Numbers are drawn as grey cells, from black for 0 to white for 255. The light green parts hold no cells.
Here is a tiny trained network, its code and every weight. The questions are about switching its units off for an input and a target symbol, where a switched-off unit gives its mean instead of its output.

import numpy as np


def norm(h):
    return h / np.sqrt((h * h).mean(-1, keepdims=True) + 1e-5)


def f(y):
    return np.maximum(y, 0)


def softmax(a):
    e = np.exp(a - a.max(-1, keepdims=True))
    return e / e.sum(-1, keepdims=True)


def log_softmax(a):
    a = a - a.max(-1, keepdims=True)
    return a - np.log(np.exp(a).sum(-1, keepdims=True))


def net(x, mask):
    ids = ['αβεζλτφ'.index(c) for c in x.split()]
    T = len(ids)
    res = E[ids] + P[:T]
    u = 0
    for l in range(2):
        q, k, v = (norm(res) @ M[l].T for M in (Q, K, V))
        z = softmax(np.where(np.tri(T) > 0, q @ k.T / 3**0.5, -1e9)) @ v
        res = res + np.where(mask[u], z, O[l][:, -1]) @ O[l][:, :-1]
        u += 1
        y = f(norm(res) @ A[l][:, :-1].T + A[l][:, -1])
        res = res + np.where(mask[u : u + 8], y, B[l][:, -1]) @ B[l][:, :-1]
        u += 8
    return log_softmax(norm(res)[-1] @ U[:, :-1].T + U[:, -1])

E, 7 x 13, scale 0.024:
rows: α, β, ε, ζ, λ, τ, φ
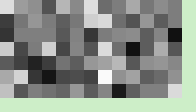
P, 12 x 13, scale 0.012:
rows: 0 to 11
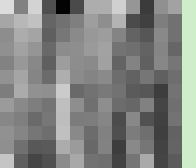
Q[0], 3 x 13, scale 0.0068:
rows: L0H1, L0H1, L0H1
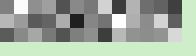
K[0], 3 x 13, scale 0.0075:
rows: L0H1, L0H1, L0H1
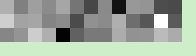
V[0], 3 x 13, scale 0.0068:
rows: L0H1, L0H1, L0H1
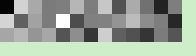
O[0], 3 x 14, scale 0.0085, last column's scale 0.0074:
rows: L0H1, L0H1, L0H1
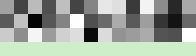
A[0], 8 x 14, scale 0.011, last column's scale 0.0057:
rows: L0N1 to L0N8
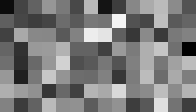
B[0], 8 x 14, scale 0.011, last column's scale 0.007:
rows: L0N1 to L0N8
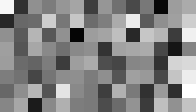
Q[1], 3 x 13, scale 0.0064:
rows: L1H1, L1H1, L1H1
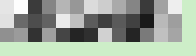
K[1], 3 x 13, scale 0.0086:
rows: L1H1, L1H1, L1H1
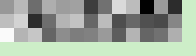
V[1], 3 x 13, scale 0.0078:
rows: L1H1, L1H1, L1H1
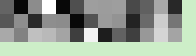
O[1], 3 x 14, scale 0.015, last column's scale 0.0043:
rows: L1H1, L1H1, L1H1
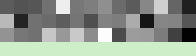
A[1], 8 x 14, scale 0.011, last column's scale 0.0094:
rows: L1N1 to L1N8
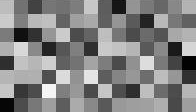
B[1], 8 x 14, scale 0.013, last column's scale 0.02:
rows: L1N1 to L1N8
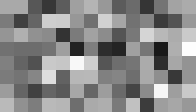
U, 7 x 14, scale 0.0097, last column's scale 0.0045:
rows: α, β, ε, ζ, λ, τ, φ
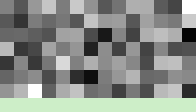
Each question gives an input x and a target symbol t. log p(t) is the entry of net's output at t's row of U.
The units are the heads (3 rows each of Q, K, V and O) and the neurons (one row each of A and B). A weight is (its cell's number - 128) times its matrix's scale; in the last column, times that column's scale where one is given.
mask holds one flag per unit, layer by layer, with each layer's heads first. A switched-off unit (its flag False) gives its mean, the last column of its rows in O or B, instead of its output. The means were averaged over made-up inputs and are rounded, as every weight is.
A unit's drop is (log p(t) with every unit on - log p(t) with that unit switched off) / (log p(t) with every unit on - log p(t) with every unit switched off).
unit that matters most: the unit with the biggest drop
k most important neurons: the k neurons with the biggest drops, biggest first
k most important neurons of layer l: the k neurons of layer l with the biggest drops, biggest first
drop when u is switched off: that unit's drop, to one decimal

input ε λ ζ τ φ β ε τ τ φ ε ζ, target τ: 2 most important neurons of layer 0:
(L0N3, L0N8)
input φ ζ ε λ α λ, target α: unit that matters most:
L0N1
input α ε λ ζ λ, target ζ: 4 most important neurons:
(L0N1, L0N8, L0N6, L0N5)
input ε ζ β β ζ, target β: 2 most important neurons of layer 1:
(L1N3, L1N2)
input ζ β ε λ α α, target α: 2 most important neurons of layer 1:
(L1N6, L1N7)
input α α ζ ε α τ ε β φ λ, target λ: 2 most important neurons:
(L0N2, L1N8)
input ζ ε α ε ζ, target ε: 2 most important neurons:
(L1N7, L0N6)
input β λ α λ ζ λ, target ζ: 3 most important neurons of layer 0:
(L0N1, L0N8, L0N2)
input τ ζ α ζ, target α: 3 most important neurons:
(L0N3, L0N7, L1N5)
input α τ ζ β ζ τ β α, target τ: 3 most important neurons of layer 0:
(L0N7, L0N2, L0N5)
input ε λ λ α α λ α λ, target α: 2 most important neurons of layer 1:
(L1N7, L1N4)
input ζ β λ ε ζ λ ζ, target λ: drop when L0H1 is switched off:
0.6
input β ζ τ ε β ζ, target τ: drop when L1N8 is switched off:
0.0
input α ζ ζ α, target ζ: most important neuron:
(L0N8)
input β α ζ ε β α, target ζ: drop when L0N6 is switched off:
0.1
